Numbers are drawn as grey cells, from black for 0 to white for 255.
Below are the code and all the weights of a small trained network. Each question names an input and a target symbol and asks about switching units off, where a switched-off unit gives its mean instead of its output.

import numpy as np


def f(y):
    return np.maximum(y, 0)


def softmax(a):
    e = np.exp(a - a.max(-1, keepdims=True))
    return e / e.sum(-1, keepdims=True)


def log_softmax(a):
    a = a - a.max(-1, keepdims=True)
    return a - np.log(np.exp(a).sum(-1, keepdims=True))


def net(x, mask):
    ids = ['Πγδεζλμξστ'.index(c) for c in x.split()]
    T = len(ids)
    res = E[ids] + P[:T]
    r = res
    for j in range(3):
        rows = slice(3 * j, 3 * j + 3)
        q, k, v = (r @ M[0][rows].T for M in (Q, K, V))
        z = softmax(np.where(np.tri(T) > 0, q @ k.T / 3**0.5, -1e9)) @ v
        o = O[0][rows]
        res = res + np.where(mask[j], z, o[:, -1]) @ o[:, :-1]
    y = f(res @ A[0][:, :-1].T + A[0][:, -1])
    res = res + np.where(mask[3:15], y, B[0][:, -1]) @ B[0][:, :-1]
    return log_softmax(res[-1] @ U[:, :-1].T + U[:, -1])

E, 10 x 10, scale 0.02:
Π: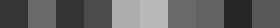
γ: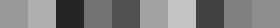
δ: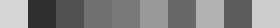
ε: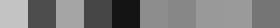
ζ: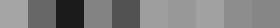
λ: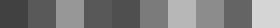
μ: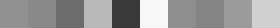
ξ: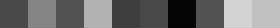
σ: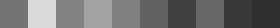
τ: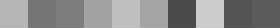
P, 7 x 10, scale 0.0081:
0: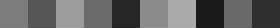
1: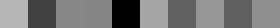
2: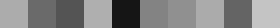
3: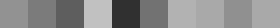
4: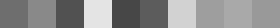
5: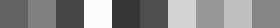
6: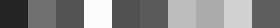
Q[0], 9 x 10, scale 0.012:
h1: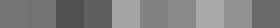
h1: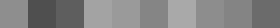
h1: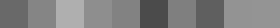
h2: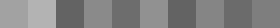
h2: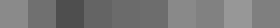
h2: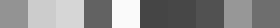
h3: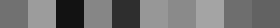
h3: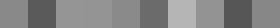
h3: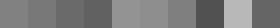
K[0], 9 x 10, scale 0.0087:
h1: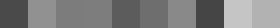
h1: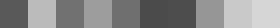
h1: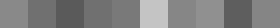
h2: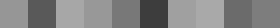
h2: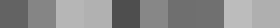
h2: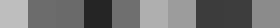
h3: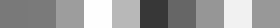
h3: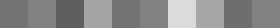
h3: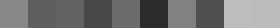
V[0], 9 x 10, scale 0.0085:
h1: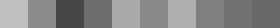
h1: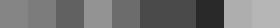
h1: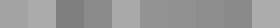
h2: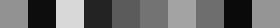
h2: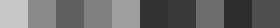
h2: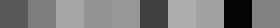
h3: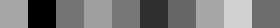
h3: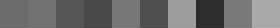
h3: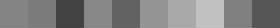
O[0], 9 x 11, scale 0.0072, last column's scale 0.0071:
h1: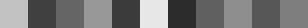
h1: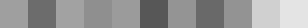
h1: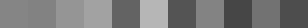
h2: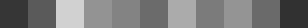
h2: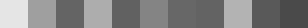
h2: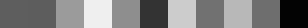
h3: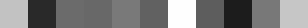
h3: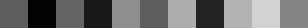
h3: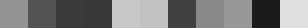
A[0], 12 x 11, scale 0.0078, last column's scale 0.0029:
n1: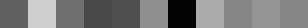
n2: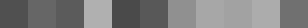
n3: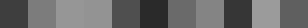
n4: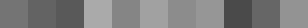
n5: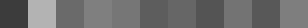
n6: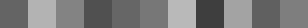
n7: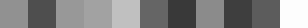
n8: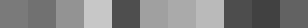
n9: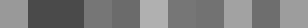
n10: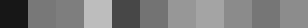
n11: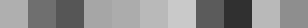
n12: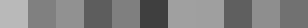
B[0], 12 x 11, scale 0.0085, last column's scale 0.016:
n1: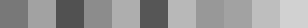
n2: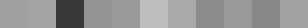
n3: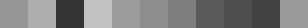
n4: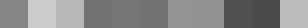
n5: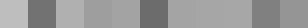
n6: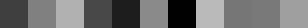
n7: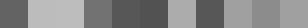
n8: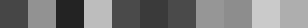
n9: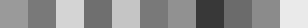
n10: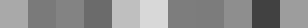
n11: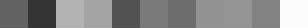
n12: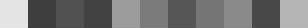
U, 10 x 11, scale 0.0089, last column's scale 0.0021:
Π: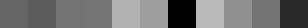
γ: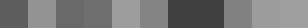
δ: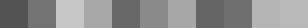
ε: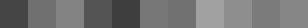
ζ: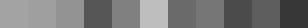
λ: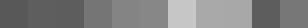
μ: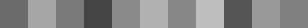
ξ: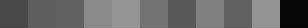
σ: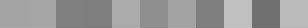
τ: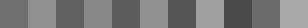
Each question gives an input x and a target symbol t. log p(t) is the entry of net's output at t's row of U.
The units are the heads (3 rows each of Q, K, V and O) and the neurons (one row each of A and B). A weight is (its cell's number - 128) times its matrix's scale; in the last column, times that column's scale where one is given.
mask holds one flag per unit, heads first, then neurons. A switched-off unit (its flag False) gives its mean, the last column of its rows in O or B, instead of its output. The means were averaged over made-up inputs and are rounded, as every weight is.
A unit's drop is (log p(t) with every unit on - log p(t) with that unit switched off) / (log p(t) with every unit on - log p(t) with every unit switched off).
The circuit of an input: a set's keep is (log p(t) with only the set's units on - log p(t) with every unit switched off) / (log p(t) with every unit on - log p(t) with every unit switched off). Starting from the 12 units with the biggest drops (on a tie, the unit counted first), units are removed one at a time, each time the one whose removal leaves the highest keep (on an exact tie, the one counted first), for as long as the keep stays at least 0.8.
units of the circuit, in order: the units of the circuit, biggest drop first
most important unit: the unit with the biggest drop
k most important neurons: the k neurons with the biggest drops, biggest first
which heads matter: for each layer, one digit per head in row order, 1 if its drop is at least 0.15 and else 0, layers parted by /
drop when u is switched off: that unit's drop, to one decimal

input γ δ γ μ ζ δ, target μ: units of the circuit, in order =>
(h2)
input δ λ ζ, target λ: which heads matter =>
010
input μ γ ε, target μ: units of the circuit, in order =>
(h2; n11)
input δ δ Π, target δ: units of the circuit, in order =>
(h2; n12)
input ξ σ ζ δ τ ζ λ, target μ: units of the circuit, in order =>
(h2; h3)
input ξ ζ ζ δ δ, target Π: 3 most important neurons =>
(n12; n11; n1)
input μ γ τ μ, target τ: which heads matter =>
101
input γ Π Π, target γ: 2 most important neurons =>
(n11; n9)
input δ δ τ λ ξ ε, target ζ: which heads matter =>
011
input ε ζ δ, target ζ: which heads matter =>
001
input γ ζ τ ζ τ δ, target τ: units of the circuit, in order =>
(h3; n8; h1)
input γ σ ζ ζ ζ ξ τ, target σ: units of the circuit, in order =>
(h1; h2)
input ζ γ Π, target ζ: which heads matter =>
101
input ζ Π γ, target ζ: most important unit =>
h1
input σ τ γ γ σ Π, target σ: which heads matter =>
011
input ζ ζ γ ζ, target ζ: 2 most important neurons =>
(n9; n4)
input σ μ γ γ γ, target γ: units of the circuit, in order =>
(h3; n4)
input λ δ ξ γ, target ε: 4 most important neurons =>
(n11; n6; n12; n9)
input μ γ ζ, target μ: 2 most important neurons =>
(n1; n12)
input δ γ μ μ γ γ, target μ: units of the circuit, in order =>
(h2)
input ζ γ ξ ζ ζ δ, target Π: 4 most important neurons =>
(n12; n11; n1; n4)
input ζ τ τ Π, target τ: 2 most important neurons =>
(n8; n4)
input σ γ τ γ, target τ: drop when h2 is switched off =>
0.1
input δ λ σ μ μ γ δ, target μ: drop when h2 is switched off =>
0.5
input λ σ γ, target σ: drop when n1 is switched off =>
0.0
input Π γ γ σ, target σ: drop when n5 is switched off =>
0.2
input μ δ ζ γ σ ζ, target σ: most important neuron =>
(n9)
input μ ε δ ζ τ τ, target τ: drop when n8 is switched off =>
0.5
